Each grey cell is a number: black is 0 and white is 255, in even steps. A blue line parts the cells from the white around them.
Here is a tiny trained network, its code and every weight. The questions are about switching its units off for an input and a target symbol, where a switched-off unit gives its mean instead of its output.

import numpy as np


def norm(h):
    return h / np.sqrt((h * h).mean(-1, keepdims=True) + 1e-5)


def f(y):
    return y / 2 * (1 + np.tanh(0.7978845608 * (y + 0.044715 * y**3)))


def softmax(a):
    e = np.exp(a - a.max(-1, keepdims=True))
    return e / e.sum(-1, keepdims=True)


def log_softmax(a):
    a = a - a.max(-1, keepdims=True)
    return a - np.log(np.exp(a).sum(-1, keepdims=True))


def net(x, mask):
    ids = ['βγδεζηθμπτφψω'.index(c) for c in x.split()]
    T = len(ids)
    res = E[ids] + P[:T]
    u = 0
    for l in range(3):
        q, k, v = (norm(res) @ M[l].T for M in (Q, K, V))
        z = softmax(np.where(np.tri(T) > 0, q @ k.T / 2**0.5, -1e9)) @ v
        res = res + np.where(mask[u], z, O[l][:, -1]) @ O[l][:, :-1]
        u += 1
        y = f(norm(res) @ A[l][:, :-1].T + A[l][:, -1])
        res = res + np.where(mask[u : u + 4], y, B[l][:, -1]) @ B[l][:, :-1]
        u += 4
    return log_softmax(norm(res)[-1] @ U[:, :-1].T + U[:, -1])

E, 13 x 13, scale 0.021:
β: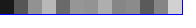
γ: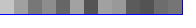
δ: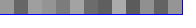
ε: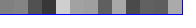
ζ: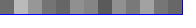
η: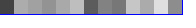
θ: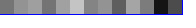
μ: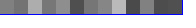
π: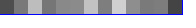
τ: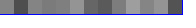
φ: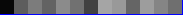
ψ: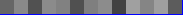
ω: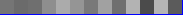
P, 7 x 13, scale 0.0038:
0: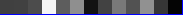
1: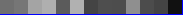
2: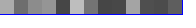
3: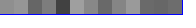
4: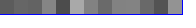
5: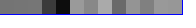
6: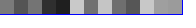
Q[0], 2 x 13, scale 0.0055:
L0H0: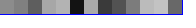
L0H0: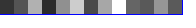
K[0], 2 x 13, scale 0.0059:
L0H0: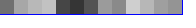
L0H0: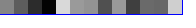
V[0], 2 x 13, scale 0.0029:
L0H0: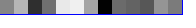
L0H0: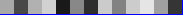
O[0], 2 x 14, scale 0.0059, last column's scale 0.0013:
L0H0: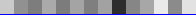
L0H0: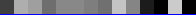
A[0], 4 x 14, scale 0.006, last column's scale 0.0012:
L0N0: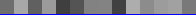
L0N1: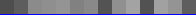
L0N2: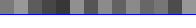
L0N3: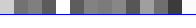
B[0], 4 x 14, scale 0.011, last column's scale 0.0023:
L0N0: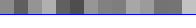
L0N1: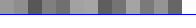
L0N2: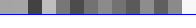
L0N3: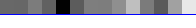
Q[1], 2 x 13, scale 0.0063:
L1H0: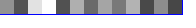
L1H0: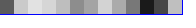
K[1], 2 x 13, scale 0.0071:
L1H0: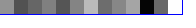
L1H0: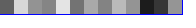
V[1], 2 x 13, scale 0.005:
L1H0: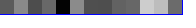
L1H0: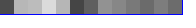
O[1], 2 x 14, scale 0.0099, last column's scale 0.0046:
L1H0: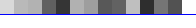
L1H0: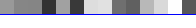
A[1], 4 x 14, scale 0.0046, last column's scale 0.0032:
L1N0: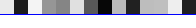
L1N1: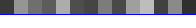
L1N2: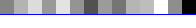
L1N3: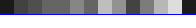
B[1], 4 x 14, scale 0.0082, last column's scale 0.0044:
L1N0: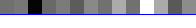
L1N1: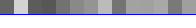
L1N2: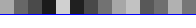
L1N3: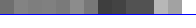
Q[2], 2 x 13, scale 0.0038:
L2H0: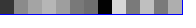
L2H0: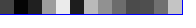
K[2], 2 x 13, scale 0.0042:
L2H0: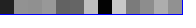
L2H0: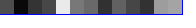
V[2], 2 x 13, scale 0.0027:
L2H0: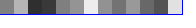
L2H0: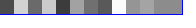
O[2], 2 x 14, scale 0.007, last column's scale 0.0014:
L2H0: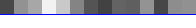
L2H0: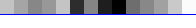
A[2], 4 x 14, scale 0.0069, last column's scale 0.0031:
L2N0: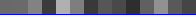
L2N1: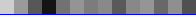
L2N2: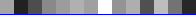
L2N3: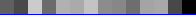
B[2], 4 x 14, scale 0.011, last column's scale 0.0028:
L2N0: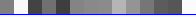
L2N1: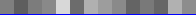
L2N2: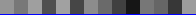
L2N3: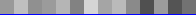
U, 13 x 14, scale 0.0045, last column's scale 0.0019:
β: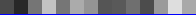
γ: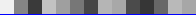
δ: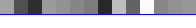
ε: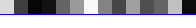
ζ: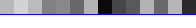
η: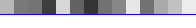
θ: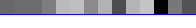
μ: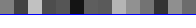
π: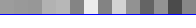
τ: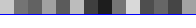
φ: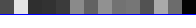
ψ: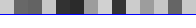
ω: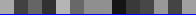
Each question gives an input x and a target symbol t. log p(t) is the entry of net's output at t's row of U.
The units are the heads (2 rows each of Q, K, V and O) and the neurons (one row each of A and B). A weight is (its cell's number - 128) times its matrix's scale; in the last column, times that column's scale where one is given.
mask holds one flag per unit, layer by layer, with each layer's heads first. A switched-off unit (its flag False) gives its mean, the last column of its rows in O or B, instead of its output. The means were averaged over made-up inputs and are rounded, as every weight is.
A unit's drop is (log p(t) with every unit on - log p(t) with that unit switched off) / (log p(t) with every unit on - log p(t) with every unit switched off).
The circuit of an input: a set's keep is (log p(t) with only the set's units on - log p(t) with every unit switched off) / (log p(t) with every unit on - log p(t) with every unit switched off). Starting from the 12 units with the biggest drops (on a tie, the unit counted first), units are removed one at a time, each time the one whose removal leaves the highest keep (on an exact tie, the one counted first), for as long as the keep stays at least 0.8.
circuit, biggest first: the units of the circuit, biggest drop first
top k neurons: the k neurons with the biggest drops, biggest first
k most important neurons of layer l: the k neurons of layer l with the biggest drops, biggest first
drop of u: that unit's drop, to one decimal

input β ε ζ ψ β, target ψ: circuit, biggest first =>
L0H0
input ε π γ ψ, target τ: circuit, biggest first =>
L0H0, L1H0, L0N3
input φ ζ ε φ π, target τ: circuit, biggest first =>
L1H0, L0N3, L0H0
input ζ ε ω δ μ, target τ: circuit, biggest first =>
L1H0, L0H0, L0N3
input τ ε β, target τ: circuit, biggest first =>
L1H0, L0N3, L0H0
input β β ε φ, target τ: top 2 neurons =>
L0N3, L0N1
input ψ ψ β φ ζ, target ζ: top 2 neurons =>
L2N0, L0N3
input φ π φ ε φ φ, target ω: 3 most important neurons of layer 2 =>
L2N2, L2N1, L2N0
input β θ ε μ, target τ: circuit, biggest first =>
L1H0, L0H0, L0N3
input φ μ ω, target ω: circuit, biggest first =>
L2N2, L1H0
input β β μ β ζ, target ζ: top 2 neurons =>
L2N0, L0N1
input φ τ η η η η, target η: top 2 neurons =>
L1N2, L0N3
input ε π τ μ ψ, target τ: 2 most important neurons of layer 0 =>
L0N3, L0N0
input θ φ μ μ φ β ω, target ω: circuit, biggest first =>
L2N2
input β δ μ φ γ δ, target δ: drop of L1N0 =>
0.6
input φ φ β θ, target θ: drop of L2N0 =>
0.1
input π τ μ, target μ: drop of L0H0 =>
0.4
